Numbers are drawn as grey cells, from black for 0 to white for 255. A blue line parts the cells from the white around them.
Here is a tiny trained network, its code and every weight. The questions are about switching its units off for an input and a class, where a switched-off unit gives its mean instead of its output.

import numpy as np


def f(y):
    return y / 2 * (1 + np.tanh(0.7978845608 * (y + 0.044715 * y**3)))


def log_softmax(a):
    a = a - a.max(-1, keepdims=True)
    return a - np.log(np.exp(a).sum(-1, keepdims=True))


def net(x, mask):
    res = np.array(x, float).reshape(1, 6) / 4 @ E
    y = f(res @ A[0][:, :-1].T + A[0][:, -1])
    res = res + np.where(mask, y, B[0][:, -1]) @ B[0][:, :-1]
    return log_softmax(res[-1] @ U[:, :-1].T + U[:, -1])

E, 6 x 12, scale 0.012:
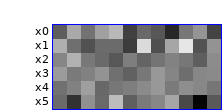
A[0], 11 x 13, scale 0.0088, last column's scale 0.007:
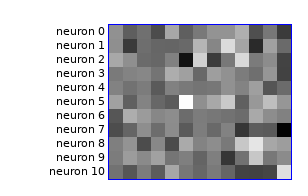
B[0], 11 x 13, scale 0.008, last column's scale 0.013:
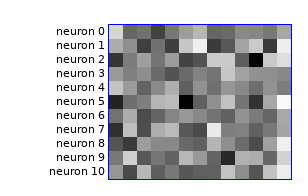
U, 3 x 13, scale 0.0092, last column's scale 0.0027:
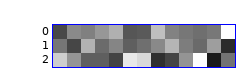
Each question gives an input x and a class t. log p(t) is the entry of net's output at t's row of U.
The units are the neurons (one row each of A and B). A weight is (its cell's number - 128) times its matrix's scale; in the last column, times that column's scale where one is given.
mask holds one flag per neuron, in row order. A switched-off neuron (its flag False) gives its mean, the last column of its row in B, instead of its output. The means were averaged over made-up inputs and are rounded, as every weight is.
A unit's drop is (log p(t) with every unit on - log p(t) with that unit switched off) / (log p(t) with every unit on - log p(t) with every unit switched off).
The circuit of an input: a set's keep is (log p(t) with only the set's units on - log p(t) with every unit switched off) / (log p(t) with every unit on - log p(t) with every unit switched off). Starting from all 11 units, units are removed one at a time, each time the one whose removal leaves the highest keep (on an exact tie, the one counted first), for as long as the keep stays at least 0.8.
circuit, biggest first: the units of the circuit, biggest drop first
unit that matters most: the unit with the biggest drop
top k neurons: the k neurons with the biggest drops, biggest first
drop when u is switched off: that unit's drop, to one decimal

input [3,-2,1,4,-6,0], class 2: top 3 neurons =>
neuron 5; neuron 2; neuron 8
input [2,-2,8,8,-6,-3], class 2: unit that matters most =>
neuron 5
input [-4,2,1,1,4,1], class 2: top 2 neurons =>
neuron 1; neuron 2
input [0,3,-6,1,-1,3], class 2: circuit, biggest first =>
neuron 5; neuron 1
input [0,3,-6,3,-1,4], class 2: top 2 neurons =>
neuron 1; neuron 5
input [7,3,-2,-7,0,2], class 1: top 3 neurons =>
neuron 10; neuron 5; neuron 9
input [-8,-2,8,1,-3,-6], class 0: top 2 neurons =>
neuron 5; neuron 10
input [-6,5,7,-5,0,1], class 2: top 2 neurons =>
neuron 1; neuron 10
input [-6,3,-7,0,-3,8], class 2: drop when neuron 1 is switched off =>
1.0
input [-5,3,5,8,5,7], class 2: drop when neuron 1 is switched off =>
0.8
